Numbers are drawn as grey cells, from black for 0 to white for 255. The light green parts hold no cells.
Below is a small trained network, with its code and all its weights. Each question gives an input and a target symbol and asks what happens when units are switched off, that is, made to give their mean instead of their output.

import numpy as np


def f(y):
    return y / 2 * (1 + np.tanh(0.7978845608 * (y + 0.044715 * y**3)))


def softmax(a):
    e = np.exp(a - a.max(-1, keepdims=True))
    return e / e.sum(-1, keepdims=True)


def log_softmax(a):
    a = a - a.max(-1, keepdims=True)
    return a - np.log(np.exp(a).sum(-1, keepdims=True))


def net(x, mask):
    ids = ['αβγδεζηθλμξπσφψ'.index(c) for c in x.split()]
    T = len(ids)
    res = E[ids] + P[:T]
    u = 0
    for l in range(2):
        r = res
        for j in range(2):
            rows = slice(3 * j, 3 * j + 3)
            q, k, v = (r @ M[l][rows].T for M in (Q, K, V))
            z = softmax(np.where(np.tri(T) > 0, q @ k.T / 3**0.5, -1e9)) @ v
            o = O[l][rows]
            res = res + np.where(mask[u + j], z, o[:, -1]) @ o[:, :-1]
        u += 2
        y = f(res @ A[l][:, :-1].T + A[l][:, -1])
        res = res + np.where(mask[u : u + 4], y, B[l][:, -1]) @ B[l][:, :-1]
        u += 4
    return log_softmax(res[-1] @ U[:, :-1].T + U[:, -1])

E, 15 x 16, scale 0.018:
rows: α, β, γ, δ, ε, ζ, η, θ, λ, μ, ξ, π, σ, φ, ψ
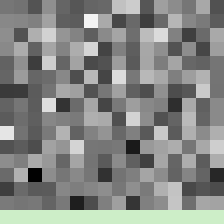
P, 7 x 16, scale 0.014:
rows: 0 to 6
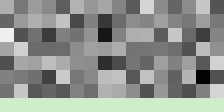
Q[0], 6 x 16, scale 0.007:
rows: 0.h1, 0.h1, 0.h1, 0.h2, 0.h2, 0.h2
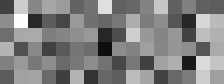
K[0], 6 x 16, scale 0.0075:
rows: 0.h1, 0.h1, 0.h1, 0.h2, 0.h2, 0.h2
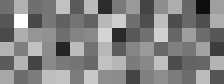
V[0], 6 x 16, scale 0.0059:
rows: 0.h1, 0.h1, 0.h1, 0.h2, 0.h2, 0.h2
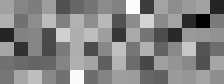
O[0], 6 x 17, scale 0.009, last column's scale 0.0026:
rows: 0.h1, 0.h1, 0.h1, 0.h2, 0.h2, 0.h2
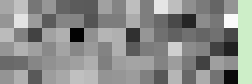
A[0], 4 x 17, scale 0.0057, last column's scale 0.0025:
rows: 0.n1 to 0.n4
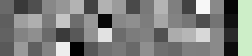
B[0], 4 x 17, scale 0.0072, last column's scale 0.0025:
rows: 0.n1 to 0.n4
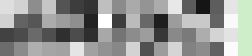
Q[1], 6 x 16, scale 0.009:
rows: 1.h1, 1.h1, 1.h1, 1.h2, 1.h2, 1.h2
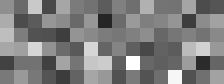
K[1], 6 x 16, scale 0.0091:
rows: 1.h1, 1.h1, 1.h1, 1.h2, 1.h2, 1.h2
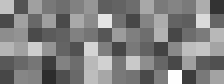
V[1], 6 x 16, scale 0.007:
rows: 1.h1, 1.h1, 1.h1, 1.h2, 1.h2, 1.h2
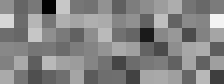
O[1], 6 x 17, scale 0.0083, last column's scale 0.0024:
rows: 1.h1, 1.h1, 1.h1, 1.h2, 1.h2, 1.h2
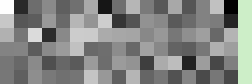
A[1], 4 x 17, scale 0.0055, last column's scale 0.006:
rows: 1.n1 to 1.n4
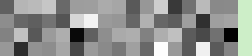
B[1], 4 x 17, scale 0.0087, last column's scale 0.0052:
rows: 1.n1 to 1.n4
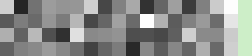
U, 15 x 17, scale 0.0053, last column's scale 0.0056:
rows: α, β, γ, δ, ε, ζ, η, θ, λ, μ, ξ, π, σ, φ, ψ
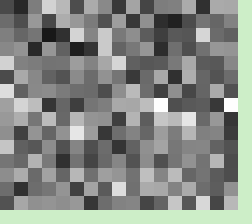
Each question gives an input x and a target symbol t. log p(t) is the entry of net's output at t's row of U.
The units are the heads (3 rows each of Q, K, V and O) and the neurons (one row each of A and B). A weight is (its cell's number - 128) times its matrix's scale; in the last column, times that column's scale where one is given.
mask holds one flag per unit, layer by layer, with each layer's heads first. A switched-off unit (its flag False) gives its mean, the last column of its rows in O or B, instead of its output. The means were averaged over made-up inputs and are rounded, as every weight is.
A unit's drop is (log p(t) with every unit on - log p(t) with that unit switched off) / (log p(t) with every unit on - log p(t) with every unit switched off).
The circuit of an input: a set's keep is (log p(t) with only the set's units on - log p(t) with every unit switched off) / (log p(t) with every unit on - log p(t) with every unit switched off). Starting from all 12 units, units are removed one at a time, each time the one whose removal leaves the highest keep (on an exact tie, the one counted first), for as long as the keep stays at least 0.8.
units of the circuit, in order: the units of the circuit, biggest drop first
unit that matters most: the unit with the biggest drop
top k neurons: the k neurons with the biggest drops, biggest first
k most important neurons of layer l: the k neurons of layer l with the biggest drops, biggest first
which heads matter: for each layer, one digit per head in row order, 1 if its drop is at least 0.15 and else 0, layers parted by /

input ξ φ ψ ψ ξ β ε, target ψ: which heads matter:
10 / 11
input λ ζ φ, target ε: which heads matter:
10 / 00
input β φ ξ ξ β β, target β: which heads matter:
10 / 00
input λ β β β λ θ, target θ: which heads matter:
10 / 00
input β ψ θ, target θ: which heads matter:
00 / 10
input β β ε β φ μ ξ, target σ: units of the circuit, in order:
[0.n1; 0.h2]
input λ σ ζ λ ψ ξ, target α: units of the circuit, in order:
[1.h1; 1.h2]
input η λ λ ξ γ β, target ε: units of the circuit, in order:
[1.n3; 0.h1; 0.h2]
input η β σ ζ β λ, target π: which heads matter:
00 / 10
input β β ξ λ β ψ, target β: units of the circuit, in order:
[0.h1]
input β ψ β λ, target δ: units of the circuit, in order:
[0.n3; 0.h1]
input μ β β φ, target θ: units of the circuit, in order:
[1.n1; 0.n2; 1.h1; 0.h1]
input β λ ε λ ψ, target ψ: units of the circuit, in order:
[0.n4; 1.n4; 1.h2]
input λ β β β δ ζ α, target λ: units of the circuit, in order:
[0.h1]
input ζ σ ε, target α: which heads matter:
10 / 11
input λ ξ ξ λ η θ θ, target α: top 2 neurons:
[1.n1; 0.n1]
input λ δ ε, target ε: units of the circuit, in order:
[0.h1; 1.n3]
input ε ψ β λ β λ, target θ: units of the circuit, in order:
[0.h1; 1.n1]
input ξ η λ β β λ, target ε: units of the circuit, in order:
[1.n3; 0.h1; 0.h2]
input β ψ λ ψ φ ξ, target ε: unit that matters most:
1.n3
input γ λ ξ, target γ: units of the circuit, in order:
[0.h1; 1.h1]
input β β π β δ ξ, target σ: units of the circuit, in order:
[0.h2; 1.n2]
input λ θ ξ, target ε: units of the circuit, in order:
[0.h1; 1.n3; 0.h2; 0.n1]
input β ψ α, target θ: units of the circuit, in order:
[1.h1; 0.h1]
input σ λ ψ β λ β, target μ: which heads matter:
10 / 10
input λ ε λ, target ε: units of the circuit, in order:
[0.h1; 1.n3; 0.h2]
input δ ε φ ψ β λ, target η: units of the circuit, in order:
[1.h1]
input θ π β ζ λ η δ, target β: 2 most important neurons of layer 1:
[1.n2; 1.n1]
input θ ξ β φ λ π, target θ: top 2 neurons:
[1.n1; 1.n3]
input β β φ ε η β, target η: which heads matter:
10 / 10
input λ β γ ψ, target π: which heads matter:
10 / 01
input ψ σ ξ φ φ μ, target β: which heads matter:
10 / 00
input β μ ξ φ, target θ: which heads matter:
00 / 01
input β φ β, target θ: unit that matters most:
1.h1
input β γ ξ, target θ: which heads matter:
00 / 10
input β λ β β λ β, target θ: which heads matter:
10 / 00
